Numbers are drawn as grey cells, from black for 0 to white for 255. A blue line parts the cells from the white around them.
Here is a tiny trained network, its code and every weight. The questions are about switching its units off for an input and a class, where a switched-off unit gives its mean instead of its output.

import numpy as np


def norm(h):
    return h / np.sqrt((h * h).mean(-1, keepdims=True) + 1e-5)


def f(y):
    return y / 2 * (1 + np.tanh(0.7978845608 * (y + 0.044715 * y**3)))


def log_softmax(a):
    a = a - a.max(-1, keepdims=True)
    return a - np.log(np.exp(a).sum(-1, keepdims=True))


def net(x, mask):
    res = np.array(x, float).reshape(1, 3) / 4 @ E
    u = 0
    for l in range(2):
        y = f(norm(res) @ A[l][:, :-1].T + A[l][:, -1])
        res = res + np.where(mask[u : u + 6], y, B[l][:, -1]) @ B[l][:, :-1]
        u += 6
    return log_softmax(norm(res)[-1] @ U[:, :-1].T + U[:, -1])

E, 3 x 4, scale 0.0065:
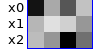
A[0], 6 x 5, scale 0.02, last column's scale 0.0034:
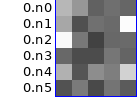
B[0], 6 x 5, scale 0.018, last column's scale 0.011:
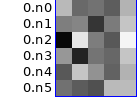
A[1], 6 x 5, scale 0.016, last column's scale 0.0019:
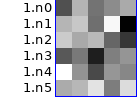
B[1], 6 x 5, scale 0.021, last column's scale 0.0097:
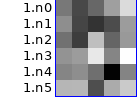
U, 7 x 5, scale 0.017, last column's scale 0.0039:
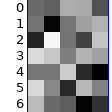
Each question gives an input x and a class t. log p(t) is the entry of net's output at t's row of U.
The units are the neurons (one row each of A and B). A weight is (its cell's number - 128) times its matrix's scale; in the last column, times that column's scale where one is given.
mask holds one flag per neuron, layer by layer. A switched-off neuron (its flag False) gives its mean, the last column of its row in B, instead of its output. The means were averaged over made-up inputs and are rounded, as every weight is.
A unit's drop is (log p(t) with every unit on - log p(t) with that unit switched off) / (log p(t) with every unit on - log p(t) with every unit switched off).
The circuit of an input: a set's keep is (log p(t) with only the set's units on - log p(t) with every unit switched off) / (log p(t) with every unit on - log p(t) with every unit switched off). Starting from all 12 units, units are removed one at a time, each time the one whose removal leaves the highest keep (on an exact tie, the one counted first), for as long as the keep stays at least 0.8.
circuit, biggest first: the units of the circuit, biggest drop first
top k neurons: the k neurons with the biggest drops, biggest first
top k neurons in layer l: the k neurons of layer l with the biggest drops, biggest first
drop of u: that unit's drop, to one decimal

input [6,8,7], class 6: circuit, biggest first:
0.n2, 0.n4, 1.n4
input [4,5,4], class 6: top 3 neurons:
0.n2, 0.n4, 1.n4
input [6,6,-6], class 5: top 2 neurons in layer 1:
1.n5, 1.n3
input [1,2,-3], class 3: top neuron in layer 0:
0.n1
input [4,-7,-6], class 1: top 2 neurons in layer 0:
0.n2, 0.n3
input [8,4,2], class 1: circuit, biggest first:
0.n2, 1.n5
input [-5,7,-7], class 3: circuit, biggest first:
1.n5, 0.n2
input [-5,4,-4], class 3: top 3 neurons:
1.n5, 0.n2, 0.n5
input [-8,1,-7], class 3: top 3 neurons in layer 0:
0.n2, 0.n5, 0.n3
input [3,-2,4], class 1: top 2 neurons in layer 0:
0.n5, 0.n3
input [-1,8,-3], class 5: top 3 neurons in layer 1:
1.n5, 1.n3, 1.n1
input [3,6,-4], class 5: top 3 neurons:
1.n5, 0.n2, 0.n3
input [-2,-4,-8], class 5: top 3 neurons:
0.n2, 0.n3, 0.n5
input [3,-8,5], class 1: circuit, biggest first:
0.n3
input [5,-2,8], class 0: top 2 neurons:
1.n3, 0.n5
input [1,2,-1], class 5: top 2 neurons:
0.n1, 0.n0
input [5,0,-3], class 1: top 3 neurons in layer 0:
0.n2, 0.n3, 0.n1
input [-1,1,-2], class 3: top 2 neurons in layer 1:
1.n5, 1.n1
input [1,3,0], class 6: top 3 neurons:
0.n2, 0.n4, 1.n4
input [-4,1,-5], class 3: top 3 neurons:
0.n2, 1.n5, 0.n5
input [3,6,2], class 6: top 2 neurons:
0.n2, 1.n4
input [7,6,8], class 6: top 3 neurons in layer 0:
0.n2, 0.n4, 0.n0
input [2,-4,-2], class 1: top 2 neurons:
0.n2, 0.n3
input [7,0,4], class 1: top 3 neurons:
0.n5, 0.n2, 1.n5
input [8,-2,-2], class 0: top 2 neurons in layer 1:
1.n3, 1.n0
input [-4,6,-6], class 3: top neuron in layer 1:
1.n5
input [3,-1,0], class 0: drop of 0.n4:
-0.1
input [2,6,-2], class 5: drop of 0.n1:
0.1
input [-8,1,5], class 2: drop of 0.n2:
0.2
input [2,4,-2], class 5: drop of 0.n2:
0.4
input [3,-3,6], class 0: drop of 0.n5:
0.3
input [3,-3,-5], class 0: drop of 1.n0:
0.3
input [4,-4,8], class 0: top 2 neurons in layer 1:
1.n3, 1.n1
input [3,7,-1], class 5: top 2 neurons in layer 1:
1.n5, 1.n1
